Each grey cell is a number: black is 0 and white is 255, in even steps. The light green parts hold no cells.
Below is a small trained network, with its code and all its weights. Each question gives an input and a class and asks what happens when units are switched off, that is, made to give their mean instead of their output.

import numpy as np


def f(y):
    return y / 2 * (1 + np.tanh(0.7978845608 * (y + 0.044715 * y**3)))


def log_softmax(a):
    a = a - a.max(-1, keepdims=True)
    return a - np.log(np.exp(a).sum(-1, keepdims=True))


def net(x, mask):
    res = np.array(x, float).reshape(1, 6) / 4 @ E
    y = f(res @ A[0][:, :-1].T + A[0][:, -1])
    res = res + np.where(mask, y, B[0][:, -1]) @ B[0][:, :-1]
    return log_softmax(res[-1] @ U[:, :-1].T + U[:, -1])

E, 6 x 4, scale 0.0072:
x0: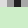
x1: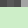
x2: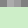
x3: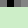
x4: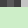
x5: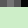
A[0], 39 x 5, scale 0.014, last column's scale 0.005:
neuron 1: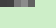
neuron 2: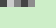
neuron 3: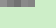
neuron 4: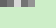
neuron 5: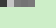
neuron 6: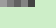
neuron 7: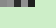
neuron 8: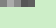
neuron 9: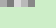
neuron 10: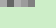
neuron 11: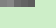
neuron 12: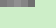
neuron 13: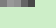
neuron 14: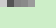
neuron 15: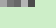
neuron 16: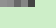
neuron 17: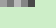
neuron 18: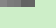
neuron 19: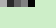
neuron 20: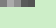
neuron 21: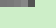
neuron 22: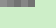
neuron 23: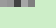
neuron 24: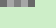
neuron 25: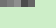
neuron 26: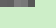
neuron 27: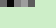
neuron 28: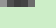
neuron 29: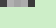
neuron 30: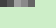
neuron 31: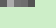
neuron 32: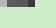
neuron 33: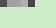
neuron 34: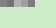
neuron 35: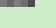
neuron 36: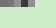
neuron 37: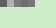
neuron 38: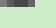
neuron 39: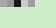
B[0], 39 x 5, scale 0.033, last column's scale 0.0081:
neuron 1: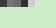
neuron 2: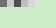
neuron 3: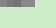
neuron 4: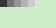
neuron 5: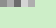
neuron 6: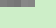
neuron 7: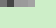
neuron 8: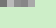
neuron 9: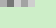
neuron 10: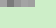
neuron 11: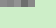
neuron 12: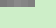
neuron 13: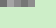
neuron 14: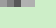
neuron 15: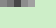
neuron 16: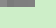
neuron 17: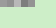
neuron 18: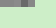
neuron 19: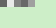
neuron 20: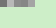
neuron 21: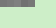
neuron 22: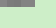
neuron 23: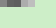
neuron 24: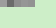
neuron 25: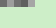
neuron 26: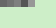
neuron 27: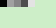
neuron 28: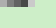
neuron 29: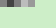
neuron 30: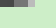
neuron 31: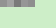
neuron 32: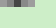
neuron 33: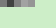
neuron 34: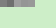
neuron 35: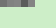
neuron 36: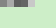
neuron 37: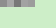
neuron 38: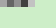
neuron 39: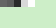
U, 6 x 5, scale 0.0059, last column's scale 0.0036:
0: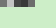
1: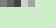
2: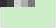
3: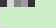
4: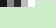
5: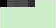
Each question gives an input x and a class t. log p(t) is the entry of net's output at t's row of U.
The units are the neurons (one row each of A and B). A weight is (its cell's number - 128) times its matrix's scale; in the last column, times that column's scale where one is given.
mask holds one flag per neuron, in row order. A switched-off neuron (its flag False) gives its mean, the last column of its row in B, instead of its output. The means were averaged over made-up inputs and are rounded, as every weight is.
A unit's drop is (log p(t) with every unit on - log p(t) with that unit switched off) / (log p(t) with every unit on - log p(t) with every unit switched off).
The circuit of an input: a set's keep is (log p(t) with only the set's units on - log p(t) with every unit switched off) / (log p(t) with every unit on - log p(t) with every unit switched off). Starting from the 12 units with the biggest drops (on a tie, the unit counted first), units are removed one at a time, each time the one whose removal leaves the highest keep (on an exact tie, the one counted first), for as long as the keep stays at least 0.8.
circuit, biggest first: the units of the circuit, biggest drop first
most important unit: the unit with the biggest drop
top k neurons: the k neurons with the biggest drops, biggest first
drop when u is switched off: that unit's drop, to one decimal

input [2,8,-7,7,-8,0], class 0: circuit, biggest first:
neuron 19; neuron 28
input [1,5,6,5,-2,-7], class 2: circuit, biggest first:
neuron 9; neuron 2
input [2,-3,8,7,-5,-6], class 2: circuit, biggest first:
neuron 9
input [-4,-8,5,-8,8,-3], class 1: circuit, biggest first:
neuron 29; neuron 27
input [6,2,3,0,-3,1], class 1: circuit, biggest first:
neuron 27; neuron 1
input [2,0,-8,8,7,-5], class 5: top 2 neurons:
neuron 27; neuron 1
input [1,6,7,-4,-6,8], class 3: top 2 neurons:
neuron 2; neuron 5
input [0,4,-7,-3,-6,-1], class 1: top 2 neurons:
neuron 27; neuron 1
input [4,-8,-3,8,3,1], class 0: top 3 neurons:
neuron 19; neuron 28; neuron 4
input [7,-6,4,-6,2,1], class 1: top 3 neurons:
neuron 27; neuron 1; neuron 4
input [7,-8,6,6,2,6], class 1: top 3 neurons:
neuron 27; neuron 1; neuron 14
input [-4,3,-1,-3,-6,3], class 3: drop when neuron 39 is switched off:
0.2
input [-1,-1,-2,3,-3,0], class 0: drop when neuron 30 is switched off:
0.1
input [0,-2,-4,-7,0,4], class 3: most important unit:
neuron 39
